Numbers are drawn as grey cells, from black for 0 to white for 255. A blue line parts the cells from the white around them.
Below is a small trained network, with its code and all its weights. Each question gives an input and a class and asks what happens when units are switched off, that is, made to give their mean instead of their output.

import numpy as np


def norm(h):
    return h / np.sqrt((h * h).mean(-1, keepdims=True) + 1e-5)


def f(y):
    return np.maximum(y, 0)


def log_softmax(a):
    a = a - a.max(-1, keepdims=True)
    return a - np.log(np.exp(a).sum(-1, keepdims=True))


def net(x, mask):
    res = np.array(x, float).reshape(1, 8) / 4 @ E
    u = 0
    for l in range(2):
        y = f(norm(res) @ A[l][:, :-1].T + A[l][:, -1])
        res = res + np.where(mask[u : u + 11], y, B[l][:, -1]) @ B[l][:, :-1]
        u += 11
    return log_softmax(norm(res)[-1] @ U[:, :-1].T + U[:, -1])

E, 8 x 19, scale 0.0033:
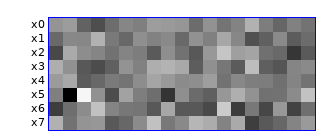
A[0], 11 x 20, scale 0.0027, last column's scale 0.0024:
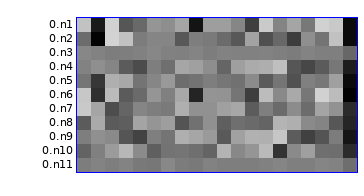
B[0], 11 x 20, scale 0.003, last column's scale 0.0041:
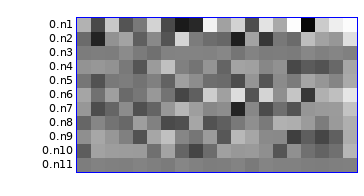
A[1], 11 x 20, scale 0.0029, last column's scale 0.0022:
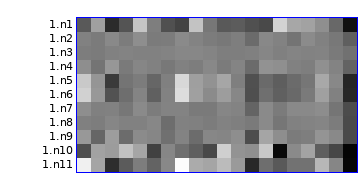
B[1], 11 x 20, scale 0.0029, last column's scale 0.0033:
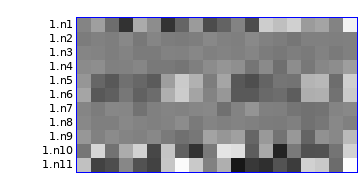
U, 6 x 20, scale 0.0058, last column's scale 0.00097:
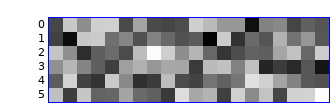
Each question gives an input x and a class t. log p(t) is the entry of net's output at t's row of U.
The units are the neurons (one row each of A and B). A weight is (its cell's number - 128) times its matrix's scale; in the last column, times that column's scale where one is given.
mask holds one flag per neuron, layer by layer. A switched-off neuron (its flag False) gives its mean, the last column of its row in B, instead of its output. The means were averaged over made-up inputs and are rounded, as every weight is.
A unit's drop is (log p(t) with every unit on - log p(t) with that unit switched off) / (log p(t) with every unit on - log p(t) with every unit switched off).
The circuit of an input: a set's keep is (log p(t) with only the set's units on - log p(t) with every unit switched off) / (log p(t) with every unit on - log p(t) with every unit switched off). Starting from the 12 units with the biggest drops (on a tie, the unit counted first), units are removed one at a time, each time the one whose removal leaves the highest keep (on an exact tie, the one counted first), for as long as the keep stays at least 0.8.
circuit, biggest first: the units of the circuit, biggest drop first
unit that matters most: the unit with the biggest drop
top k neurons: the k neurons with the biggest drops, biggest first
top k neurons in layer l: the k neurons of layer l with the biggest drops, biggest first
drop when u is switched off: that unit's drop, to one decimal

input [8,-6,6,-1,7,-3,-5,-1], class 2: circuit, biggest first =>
(1.n11; 0.n1)
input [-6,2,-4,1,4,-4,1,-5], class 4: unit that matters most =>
1.n1
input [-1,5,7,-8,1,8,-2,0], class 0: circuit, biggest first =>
(1.n10; 0.n10)
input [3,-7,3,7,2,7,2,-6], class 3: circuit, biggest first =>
(0.n9; 0.n1; 0.n4)
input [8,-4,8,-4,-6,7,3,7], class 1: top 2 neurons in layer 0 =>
(0.n2; 0.n6)
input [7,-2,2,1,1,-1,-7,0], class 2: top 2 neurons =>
(1.n11; 0.n7)
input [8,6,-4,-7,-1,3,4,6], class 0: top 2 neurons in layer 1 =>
(1.n10; 1.n11)
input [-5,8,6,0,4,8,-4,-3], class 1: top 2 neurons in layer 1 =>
(1.n1; 1.n10)
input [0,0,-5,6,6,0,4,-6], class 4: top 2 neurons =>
(1.n1; 0.n8)
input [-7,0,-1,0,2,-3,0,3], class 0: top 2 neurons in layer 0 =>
(0.n10; 0.n2)
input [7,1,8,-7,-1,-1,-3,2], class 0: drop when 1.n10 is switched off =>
0.2
